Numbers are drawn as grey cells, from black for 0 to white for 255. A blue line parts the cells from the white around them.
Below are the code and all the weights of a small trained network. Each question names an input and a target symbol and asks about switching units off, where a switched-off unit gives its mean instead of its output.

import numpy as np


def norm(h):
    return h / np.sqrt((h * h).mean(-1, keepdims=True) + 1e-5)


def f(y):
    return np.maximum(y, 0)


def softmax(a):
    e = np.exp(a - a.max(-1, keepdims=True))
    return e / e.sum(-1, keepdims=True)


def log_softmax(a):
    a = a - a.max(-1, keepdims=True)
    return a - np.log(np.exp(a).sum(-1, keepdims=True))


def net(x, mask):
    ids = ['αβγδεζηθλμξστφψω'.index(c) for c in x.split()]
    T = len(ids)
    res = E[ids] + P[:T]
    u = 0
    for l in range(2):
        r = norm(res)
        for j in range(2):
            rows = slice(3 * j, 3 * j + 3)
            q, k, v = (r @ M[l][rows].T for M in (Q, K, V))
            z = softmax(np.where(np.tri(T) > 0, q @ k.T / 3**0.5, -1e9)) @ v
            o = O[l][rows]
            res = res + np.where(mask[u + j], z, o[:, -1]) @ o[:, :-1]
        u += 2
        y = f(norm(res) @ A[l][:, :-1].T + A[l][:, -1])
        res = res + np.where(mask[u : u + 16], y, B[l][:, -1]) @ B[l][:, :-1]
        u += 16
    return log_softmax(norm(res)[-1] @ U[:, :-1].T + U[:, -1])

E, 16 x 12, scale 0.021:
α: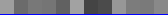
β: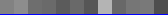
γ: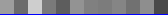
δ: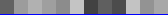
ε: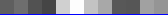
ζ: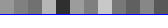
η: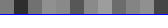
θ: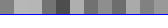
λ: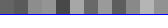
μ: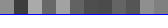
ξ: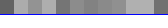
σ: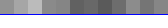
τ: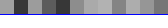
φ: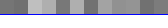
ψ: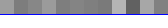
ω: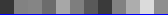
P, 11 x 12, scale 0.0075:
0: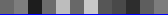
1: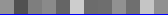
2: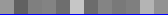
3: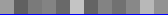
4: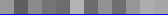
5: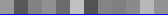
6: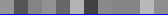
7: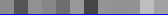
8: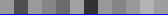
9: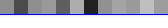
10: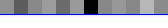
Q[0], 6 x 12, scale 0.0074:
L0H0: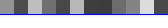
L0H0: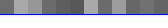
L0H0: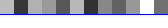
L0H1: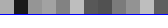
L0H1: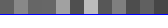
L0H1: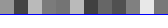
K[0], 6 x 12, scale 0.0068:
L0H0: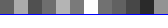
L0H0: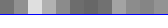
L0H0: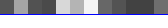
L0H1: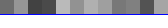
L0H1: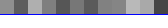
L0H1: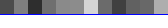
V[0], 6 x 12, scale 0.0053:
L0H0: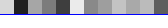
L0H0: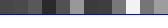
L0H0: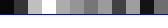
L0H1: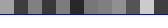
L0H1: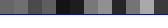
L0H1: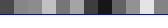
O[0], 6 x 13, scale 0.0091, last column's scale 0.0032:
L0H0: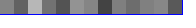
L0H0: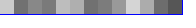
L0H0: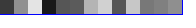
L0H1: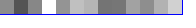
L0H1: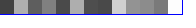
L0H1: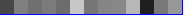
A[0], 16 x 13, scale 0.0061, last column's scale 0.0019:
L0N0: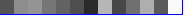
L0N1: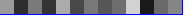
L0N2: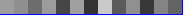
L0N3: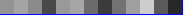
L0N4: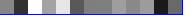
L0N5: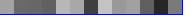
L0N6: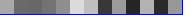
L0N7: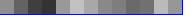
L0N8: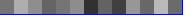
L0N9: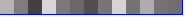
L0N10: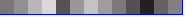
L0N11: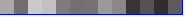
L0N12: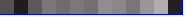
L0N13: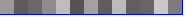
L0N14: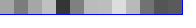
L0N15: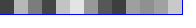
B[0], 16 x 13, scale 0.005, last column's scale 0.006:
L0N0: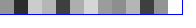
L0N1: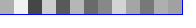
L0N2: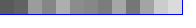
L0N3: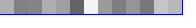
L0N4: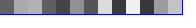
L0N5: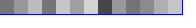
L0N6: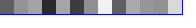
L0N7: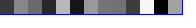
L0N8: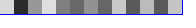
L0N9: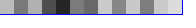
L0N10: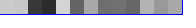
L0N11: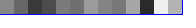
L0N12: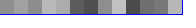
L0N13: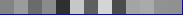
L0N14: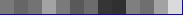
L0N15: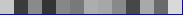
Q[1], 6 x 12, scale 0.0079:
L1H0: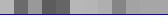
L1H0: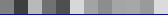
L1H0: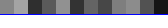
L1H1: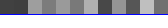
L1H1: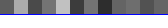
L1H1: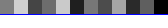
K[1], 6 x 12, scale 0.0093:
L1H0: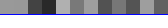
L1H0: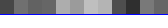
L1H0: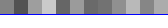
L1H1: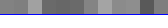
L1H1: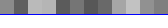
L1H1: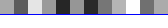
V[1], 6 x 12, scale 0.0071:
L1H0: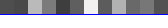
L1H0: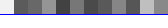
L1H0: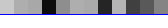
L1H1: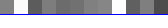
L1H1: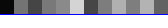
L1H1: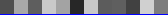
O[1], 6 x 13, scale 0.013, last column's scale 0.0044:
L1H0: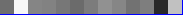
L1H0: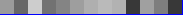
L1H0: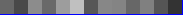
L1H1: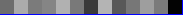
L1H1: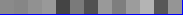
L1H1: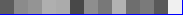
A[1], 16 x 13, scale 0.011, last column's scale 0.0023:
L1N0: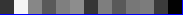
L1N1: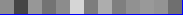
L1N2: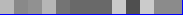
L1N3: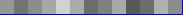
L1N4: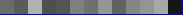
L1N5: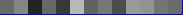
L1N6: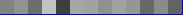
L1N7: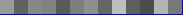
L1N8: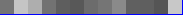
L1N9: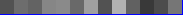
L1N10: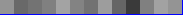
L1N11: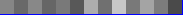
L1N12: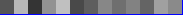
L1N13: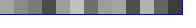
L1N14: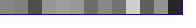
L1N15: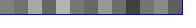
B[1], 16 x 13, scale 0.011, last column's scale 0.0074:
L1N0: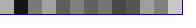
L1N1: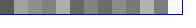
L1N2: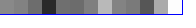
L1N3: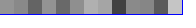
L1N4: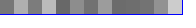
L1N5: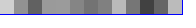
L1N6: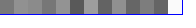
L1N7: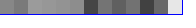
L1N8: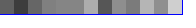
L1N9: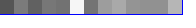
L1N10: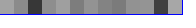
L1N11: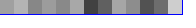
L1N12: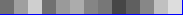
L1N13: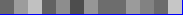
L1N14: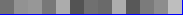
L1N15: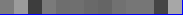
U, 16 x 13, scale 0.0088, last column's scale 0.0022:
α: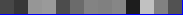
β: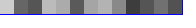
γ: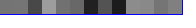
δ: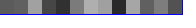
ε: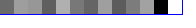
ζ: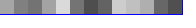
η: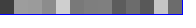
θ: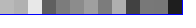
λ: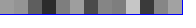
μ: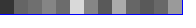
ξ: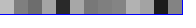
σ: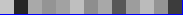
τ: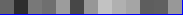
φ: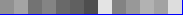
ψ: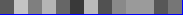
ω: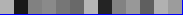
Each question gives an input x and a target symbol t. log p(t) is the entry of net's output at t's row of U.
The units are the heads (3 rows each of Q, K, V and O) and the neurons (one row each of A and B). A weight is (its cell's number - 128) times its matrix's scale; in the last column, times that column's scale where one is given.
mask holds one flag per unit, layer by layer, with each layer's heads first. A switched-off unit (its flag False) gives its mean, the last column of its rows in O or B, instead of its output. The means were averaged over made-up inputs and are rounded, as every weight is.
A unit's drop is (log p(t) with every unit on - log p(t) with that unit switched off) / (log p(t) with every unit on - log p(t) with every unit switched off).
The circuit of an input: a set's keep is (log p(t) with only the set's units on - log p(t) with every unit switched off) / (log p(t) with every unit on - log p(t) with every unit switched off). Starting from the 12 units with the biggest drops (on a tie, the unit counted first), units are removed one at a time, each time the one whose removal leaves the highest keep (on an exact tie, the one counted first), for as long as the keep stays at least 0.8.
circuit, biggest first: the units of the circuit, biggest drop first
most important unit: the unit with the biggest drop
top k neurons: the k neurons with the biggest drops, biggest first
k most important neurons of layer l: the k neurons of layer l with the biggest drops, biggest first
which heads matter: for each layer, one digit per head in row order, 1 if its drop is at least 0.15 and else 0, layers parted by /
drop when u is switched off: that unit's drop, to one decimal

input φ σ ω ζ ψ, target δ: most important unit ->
L0H0
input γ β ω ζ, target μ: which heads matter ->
10 / 01
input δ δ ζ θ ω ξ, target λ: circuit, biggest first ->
L0H1, L1H1
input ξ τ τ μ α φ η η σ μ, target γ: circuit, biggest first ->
L1H0, L0H1, L1N0
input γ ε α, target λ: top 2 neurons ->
L0N7, L1N2
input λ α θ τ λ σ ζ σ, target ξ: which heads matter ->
01 / 01
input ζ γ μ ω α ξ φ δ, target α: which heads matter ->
10 / 00
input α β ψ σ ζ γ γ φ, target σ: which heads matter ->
10 / 10
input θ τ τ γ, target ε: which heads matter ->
00 / 10
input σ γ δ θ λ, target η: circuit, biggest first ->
L0H0, L1H1
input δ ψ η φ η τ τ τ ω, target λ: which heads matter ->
11 / 01
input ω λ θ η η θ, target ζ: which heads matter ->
11 / 00
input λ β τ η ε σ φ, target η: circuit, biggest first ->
L0H1, L1H0, L1N1, L1N4
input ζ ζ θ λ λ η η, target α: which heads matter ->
11 / 01
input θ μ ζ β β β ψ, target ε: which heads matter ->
00 / 10
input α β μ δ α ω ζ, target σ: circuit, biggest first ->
L1H0, L0H0
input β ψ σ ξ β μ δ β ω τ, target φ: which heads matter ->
01 / 01
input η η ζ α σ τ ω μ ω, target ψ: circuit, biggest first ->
L1H0
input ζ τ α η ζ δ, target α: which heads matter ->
10 / 00
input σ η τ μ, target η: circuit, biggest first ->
L0H0, L1N12
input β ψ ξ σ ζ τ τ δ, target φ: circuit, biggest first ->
L0H1, L1H1, L1H0, L1N2
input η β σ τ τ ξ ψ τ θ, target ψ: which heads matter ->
10 / 10
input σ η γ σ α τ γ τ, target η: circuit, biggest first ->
L0H0, L1H1, L1N12
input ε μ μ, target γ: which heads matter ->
01 / 10
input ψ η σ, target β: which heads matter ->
10 / 10
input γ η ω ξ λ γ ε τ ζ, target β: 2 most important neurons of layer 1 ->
L1N12, L1N13
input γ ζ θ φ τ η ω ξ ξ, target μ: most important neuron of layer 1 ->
L1N9
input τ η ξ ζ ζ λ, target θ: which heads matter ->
00 / 10
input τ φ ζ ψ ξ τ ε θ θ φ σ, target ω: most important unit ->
L0N6
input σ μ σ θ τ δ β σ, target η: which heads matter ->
10 / 01
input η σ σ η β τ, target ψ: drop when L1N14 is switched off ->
0.0
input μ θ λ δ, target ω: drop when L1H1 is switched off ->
0.1
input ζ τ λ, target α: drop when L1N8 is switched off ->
0.1
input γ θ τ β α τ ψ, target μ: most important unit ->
L1H1
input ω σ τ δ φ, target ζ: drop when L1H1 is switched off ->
0.2
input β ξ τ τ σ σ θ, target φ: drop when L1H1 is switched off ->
0.6
